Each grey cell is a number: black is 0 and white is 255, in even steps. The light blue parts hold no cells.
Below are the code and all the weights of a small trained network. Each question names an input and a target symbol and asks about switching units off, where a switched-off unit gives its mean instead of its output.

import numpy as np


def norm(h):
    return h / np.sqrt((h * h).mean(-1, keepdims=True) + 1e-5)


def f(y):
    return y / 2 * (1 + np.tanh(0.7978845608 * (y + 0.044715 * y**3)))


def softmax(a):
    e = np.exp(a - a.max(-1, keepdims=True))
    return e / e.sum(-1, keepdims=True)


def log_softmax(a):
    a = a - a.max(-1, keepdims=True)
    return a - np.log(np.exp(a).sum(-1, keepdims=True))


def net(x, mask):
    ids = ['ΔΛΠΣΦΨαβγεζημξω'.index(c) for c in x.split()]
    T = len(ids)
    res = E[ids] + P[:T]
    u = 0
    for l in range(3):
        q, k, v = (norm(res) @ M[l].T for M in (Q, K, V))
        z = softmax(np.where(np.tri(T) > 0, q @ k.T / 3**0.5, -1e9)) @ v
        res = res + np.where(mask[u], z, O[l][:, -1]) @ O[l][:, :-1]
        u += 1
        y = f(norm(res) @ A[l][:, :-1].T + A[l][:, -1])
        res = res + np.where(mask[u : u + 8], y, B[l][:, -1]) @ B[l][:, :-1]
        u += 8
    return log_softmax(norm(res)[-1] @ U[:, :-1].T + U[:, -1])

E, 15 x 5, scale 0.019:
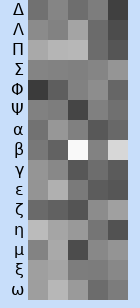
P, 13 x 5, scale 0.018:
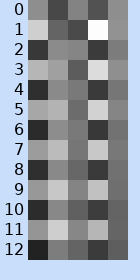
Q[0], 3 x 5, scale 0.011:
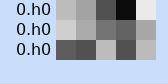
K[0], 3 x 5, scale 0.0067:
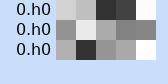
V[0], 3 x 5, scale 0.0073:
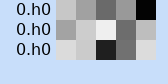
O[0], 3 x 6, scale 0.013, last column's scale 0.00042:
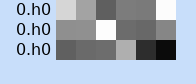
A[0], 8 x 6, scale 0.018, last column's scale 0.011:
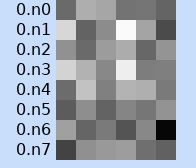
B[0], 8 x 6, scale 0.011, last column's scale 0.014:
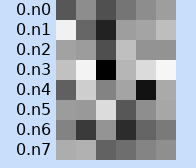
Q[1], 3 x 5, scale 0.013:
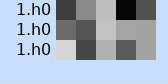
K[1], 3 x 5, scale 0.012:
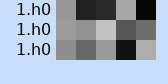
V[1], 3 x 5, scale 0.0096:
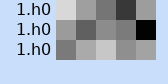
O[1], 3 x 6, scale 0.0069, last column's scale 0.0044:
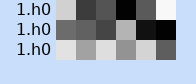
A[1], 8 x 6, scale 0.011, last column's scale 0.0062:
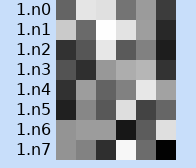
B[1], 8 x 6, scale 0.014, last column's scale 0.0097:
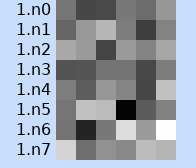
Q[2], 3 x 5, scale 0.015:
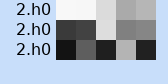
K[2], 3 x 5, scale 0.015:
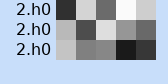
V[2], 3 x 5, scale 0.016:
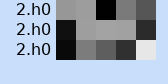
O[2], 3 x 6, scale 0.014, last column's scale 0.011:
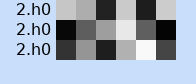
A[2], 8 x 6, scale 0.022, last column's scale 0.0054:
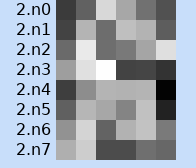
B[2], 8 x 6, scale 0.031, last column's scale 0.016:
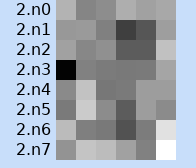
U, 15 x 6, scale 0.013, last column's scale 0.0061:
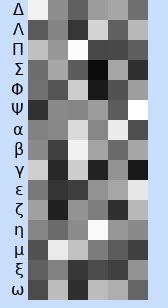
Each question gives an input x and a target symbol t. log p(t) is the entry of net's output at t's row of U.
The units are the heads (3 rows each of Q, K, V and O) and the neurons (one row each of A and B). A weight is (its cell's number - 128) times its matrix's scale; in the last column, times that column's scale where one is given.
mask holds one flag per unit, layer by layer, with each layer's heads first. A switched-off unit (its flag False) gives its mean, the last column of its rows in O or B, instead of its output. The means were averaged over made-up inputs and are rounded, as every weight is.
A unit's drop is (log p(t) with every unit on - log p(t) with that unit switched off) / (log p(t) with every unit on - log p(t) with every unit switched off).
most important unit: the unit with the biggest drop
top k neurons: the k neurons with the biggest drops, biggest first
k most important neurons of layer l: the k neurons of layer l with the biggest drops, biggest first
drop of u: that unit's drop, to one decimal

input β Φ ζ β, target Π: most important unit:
0.n1
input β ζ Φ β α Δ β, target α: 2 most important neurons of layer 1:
[1.n6, 1.n1]
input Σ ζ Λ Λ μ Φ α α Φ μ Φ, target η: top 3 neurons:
[1.n6, 0.n3, 0.n1]
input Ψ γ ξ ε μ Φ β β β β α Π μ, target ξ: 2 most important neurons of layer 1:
[1.n6, 1.n7]
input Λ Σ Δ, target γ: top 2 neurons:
[0.n3, 1.n6]
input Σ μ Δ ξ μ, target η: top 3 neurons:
[1.n6, 0.n1, 0.n3]
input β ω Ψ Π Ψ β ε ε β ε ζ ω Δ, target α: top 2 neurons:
[1.n6, 0.n3]
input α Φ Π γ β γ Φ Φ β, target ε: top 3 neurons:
[0.n3, 2.n7, 0.n1]
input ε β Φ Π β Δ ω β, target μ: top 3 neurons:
[0.n3, 2.n3, 1.n1]
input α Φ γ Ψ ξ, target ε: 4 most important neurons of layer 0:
[0.n3, 0.n1, 0.n4, 0.n0]
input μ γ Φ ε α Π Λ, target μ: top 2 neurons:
[0.n1, 0.n3]
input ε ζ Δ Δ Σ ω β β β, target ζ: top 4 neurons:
[0.n3, 0.n4, 2.n7, 0.n1]
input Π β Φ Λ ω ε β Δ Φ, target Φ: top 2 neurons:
[0.n3, 2.n3]
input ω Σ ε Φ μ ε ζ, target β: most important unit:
0.n3
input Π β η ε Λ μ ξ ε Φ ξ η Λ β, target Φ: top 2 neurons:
[1.n6, 0.n3]
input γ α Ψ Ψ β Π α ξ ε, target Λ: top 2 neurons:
[0.n3, 0.n1]
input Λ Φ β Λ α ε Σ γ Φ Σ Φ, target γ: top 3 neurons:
[0.n3, 1.n6, 0.n1]
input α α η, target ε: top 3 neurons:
[1.n6, 0.n3, 0.n1]
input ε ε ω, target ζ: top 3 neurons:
[1.n6, 0.n3, 0.n1]
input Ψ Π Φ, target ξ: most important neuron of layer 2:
[2.n7]
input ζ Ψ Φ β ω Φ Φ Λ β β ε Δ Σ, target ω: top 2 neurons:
[0.n3, 1.n6]
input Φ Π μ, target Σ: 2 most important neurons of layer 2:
[2.n1, 2.n7]
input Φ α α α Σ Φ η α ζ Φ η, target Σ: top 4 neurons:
[1.n4, 0.n3, 1.n6, 0.n1]
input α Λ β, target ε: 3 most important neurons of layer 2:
[2.n7, 2.n6, 2.n2]
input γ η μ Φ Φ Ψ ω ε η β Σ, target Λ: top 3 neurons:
[0.n3, 0.n1, 2.n6]
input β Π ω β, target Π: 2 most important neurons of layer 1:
[1.n1, 1.n6]
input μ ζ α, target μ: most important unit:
0.h0
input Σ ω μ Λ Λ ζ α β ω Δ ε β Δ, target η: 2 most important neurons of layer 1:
[1.n6, 1.n4]
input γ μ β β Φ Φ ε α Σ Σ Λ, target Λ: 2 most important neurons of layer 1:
[1.n6, 1.n7]
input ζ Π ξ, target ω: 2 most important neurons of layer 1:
[1.n6, 1.n4]
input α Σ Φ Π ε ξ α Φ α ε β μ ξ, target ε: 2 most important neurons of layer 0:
[0.n3, 0.n1]
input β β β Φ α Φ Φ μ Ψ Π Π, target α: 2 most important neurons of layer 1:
[1.n6, 1.n1]
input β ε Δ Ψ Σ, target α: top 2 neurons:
[1.n6, 0.n3]
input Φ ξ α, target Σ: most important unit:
0.h0
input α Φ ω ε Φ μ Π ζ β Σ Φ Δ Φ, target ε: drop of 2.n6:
0.1
